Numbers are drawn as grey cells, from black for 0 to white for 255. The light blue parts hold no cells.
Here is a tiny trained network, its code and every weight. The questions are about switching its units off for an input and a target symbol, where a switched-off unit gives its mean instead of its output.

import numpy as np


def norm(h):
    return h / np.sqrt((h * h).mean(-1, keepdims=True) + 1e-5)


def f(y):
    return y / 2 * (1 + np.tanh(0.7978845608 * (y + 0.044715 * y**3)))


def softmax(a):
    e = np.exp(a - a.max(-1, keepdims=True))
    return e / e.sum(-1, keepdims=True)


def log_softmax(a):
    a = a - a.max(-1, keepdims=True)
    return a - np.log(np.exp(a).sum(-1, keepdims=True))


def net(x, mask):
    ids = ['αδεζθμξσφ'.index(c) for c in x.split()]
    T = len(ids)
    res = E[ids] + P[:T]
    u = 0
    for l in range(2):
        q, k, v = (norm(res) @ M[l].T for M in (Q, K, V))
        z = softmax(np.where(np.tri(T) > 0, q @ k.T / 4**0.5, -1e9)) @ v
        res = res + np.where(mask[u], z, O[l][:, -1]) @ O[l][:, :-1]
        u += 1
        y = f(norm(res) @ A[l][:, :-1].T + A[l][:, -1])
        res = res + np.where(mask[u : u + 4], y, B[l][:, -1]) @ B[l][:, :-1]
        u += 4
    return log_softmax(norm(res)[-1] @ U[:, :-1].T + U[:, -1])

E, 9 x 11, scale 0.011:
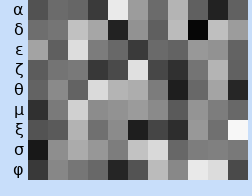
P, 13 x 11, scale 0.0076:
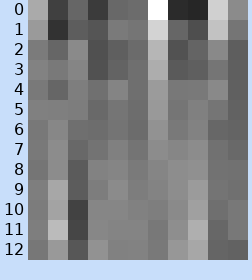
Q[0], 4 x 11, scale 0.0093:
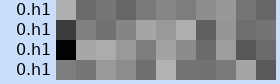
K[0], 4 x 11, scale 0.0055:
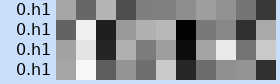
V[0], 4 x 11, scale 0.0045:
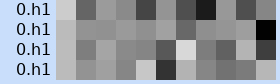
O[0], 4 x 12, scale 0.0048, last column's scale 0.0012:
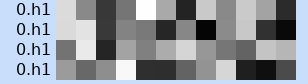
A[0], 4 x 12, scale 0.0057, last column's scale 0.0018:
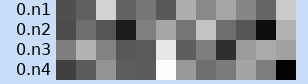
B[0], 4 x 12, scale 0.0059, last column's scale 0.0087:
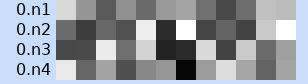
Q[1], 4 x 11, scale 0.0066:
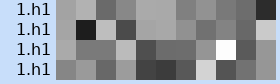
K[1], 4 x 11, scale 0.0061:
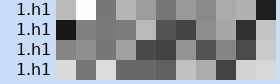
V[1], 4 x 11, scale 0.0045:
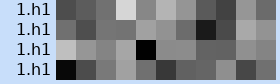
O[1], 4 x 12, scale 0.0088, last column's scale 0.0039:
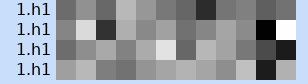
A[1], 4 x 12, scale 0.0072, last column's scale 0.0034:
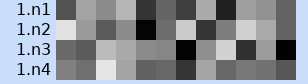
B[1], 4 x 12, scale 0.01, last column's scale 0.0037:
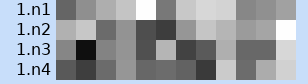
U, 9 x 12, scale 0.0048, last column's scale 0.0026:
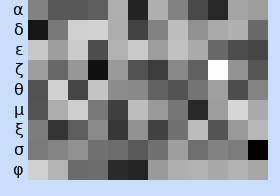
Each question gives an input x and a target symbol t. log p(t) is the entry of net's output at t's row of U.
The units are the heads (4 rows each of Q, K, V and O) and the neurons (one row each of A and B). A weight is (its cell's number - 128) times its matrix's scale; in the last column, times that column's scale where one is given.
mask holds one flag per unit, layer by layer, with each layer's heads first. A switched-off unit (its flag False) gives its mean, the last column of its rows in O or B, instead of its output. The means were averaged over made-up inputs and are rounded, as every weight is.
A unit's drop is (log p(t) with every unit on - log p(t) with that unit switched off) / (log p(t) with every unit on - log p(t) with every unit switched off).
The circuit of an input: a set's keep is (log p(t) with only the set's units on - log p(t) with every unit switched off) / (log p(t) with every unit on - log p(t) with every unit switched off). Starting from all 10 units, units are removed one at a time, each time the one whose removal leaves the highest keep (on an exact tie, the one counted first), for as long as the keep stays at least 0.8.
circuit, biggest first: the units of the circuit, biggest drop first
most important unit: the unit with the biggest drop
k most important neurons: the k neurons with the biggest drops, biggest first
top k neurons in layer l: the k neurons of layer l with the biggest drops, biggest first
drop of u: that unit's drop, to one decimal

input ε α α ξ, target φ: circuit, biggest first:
(0.n2 1.h1 1.n2)
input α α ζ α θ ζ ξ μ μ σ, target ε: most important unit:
0.n4
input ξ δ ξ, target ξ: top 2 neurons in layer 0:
(0.n2 0.n3)
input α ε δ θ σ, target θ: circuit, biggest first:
(1.h1 0.n2)
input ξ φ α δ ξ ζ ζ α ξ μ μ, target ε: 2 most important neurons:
(0.n2 0.n4)
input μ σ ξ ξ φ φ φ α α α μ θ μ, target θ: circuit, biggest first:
(0.h1 0.n2 1.h1)
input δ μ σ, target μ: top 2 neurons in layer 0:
(0.n2 0.n4)
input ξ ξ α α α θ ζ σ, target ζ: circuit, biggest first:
(0.h1 0.n4 0.n3)
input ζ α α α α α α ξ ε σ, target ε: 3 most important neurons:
(0.n4 0.n2 1.n4)
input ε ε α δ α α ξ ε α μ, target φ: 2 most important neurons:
(0.n1 1.n2)
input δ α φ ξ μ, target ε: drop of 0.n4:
0.2
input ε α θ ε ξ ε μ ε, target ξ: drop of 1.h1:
1.5
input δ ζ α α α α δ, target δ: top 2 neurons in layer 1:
(1.n1 1.n4)
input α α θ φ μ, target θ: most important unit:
0.h1
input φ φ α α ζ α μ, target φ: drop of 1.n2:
0.2
